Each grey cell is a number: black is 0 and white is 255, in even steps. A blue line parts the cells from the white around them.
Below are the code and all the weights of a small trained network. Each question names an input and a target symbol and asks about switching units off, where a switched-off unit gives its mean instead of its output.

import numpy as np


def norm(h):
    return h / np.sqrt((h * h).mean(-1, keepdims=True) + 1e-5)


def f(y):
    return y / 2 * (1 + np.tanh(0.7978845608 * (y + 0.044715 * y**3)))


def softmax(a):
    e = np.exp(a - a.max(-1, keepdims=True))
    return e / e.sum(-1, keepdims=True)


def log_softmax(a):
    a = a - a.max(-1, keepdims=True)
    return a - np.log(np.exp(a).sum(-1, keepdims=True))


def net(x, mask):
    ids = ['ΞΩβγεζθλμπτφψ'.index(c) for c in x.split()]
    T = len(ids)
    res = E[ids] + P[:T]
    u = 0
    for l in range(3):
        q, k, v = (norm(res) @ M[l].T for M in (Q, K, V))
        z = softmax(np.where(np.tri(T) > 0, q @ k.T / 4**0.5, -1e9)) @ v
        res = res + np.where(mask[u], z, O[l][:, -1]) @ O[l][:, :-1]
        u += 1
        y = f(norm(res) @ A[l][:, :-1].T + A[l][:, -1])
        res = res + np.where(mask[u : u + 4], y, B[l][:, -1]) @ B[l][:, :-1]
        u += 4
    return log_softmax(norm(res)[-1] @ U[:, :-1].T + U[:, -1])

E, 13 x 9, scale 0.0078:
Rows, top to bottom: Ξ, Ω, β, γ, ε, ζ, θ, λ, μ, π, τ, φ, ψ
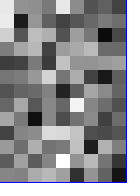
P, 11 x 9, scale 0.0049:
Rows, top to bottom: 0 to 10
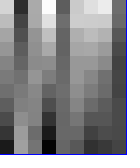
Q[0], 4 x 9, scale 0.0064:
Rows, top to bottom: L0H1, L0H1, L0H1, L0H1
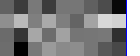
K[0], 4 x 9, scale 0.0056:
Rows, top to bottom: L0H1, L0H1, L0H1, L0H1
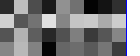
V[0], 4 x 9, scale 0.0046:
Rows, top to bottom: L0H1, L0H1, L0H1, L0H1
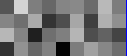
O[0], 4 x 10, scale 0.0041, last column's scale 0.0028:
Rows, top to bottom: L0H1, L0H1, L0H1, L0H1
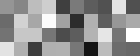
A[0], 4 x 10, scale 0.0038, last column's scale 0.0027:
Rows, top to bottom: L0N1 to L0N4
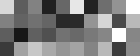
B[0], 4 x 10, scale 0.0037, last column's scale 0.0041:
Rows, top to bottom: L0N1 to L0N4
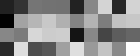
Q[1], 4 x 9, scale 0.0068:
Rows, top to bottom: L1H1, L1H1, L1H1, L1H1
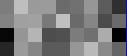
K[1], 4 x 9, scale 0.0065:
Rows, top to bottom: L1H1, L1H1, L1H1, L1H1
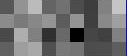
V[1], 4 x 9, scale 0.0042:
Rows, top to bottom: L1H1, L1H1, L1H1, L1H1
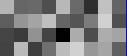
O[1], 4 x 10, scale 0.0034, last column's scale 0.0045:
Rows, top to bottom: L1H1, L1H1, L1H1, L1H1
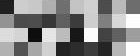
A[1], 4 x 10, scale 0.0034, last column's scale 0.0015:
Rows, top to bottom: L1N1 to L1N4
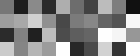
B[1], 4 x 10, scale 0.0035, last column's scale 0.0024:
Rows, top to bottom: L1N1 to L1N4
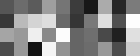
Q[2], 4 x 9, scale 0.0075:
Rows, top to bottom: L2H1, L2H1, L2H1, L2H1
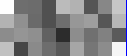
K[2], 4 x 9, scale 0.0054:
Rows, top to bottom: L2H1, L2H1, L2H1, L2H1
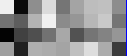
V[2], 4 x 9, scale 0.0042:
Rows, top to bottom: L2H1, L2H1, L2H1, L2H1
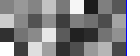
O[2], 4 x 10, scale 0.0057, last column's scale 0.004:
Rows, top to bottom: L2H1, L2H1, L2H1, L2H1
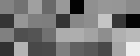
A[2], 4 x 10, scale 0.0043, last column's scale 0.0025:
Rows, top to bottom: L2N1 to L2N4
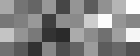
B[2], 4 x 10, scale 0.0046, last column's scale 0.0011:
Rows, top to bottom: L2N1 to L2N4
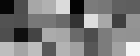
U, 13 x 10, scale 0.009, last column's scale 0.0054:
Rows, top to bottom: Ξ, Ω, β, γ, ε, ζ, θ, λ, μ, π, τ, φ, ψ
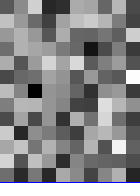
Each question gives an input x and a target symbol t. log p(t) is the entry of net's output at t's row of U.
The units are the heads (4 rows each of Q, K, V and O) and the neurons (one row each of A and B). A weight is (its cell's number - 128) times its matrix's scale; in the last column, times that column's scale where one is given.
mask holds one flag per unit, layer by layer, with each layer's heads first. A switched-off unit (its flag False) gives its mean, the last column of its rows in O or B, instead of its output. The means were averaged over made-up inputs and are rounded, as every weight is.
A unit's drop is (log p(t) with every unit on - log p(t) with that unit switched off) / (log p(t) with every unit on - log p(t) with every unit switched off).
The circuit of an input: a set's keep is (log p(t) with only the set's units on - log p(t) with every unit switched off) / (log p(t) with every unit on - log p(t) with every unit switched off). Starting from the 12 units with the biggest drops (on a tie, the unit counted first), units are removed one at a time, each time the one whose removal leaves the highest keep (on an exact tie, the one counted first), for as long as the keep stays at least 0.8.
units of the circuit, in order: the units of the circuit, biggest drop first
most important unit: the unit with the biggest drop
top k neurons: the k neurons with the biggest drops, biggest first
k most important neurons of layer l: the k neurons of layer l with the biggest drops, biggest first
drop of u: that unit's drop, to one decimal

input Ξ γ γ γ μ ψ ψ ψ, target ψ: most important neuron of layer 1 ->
[L1N3]
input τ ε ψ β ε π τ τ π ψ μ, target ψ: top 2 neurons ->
[L2N4, L1N4]
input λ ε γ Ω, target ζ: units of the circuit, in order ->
[L2H1, L0N2, L1H1]
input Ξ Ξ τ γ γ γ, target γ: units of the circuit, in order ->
[L2H1, L1H1, L0H1]
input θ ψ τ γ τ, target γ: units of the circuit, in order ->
[L0H1, L2H1]
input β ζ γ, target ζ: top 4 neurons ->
[L2N3, L2N2, L1N3, L2N4]
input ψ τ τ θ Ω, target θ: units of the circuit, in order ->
[L2H1, L0H1]
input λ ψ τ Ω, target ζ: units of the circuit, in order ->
[L2H1, L0H1]
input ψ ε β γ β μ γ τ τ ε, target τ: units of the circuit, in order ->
[L0H1, L0N1, L1H1]
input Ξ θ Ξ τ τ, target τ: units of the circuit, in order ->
[L0H1, L1H1]
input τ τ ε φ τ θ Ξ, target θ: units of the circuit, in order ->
[L1N4, L1N3]
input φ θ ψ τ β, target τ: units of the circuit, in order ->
[L1H1, L2H1, L0N1, L1N3]
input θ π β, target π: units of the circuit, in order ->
[L2H1, L0H1, L1N3]
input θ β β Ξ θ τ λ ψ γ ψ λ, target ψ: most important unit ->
L1H1
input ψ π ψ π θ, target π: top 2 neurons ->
[L0N4, L1N2]
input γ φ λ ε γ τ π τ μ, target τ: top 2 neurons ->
[L0N2, L2N4]
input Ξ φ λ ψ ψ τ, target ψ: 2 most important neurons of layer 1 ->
[L1N2, L1N3]
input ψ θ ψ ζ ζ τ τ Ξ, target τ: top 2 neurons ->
[L0N1, L1N3]
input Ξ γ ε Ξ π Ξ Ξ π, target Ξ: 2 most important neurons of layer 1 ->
[L1N4, L1N3]
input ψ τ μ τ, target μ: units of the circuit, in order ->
[L2H1]
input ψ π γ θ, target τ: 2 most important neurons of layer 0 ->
[L0N2, L0N1]
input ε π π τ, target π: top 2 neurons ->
[L0N1, L2N2]
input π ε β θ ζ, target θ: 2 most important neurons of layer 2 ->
[L2N4, L2N2]
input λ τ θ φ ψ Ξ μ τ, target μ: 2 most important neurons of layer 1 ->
[L1N4, L1N2]
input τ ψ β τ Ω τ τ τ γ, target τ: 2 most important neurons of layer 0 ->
[L0N1, L0N4]
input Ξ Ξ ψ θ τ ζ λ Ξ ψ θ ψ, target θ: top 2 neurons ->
[L0N2, L1N3]
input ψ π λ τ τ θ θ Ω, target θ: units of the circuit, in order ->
[L0H1]
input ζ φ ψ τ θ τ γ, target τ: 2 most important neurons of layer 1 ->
[L1N3, L1N1]
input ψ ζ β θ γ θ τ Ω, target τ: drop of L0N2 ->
0.2
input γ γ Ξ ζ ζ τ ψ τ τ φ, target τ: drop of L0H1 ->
0.2
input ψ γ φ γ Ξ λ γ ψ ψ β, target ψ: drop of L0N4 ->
-0.1
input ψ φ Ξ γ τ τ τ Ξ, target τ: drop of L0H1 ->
0.5
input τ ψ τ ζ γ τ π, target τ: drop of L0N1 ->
0.3
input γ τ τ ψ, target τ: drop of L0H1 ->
-0.1
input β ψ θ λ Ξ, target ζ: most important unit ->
L1N4
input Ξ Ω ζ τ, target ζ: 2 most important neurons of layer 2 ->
[L2N2, L2N4]
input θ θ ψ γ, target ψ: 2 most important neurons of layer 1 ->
[L1N3, L1N4]
